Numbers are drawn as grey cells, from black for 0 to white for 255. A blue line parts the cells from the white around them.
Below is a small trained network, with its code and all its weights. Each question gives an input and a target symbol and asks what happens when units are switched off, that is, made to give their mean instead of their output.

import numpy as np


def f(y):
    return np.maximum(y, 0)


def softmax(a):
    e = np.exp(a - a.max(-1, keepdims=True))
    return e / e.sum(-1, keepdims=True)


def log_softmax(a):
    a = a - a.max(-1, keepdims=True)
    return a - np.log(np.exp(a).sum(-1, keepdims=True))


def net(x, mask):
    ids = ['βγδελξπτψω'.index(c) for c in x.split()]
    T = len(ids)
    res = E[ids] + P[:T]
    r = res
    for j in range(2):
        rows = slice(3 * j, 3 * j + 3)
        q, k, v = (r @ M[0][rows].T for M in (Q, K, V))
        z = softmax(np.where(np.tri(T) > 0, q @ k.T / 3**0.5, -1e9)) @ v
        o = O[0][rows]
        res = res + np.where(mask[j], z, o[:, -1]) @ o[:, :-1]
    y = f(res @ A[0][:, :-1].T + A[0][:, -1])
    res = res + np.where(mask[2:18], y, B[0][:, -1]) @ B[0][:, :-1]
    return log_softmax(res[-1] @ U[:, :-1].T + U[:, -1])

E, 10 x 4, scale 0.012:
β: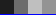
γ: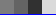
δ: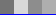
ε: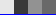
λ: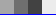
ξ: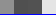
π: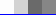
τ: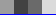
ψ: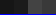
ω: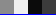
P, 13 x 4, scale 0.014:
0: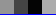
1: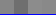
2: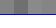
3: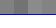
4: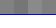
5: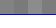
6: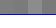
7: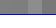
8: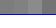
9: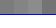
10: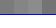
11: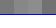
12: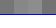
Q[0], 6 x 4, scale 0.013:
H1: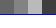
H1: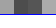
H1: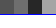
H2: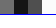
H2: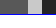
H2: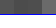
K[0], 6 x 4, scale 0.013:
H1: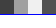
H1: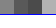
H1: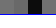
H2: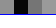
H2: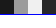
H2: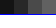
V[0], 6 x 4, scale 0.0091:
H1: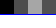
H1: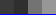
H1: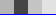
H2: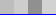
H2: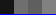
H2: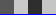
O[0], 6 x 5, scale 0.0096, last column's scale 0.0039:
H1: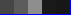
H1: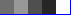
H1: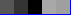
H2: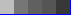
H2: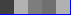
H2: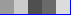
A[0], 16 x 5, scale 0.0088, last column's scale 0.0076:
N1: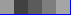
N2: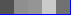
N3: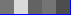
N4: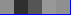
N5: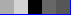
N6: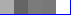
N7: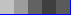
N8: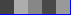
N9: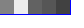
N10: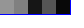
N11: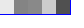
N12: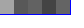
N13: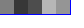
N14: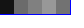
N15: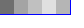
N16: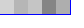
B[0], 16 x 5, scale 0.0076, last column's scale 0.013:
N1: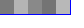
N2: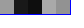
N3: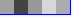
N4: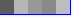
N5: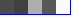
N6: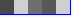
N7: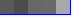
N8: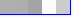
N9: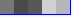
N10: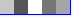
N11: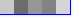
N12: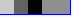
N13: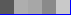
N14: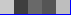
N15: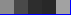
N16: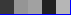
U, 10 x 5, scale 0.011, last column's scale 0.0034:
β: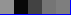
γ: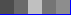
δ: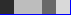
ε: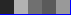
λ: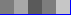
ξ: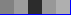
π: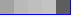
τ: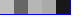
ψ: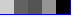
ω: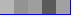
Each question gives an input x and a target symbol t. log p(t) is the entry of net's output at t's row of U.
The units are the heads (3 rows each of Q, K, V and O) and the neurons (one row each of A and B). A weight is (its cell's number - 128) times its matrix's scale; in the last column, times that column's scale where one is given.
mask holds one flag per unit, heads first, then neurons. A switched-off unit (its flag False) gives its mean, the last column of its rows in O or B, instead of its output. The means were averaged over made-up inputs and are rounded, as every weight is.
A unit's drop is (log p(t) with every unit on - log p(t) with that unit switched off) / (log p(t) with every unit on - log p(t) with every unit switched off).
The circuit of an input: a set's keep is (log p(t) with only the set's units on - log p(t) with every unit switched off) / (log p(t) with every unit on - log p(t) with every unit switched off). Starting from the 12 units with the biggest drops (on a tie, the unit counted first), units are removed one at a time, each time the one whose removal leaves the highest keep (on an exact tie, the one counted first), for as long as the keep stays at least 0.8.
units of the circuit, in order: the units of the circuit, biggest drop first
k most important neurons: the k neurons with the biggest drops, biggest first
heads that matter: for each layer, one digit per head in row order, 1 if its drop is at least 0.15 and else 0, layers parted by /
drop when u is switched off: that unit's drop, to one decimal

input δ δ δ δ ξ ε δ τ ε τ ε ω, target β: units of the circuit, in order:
(N9; H2; N5)
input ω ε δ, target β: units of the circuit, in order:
(N15; H1; N2)
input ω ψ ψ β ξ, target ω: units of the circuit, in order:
(H1; N16; N15; N11)
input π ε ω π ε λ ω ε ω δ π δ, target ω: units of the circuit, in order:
(H2; H1; N16; N15)
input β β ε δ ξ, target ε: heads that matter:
10
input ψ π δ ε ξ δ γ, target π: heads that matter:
11
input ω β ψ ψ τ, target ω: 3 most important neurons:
(N16; N15; N11)
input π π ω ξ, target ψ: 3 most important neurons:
(N11; N15; N2)
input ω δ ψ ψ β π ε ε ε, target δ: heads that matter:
01
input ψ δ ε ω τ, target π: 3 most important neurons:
(N8; N5; N16)
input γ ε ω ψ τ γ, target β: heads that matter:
11
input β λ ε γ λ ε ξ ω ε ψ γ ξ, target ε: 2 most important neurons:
(N8; N11)
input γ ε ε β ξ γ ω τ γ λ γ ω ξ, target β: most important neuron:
(N5)
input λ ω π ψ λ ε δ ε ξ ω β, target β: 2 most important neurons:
(N14; N2)
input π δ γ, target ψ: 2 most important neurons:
(N11; N15)
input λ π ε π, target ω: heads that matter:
01
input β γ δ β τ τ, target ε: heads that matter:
10
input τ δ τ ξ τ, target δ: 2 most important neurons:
(N13; N5)
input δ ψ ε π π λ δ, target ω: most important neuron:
(N11)
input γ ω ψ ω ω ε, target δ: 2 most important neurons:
(N14; N16)
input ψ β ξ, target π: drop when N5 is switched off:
0.3
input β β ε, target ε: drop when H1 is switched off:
0.2
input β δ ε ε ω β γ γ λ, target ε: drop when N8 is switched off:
0.3
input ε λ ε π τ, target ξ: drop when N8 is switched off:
0.1
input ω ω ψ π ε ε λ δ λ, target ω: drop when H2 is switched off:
0.1
